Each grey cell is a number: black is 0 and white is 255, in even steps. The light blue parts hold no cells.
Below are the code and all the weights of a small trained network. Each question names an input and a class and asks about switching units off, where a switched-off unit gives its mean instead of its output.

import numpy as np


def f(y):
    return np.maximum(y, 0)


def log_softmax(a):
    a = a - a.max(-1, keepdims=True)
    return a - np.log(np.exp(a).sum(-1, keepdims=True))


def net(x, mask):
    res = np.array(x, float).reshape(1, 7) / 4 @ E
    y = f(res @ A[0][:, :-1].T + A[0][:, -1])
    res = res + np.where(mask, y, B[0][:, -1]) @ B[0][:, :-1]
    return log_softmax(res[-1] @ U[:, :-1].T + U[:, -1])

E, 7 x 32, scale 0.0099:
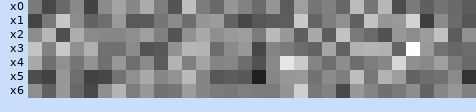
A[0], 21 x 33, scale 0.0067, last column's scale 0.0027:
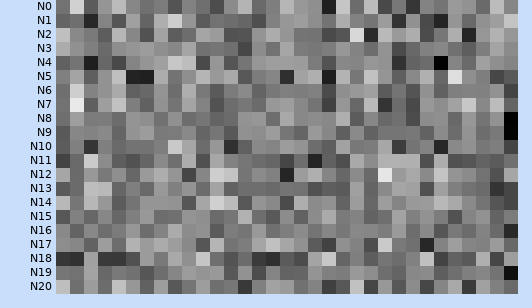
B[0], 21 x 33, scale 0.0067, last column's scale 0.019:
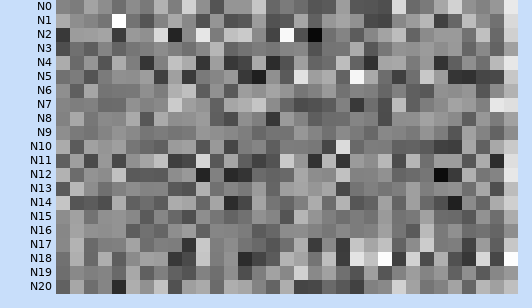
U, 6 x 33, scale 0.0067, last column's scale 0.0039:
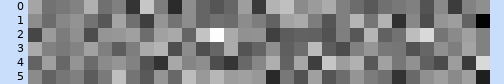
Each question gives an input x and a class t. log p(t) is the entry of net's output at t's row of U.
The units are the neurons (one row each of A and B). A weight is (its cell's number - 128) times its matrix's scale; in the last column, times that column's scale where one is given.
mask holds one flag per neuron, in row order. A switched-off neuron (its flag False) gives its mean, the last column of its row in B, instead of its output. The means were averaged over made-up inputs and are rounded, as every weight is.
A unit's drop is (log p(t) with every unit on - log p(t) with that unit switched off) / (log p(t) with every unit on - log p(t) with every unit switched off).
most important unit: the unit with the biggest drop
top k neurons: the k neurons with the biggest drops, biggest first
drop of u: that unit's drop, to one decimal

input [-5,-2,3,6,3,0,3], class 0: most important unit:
N5
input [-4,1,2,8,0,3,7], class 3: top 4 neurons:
N18, N12, N14, N5
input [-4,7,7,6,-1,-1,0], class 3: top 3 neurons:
N18, N7, N0
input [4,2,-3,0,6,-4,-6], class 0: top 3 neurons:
N18, N11, N2
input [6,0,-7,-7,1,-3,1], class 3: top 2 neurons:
N4, N11
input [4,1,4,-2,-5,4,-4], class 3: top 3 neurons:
N18, N4, N10
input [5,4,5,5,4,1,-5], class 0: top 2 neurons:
N18, N12
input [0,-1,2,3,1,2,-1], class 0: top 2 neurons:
N18, N11
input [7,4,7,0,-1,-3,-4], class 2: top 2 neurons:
N18, N12
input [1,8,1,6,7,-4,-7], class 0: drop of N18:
0.2
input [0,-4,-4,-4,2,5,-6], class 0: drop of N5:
0.3
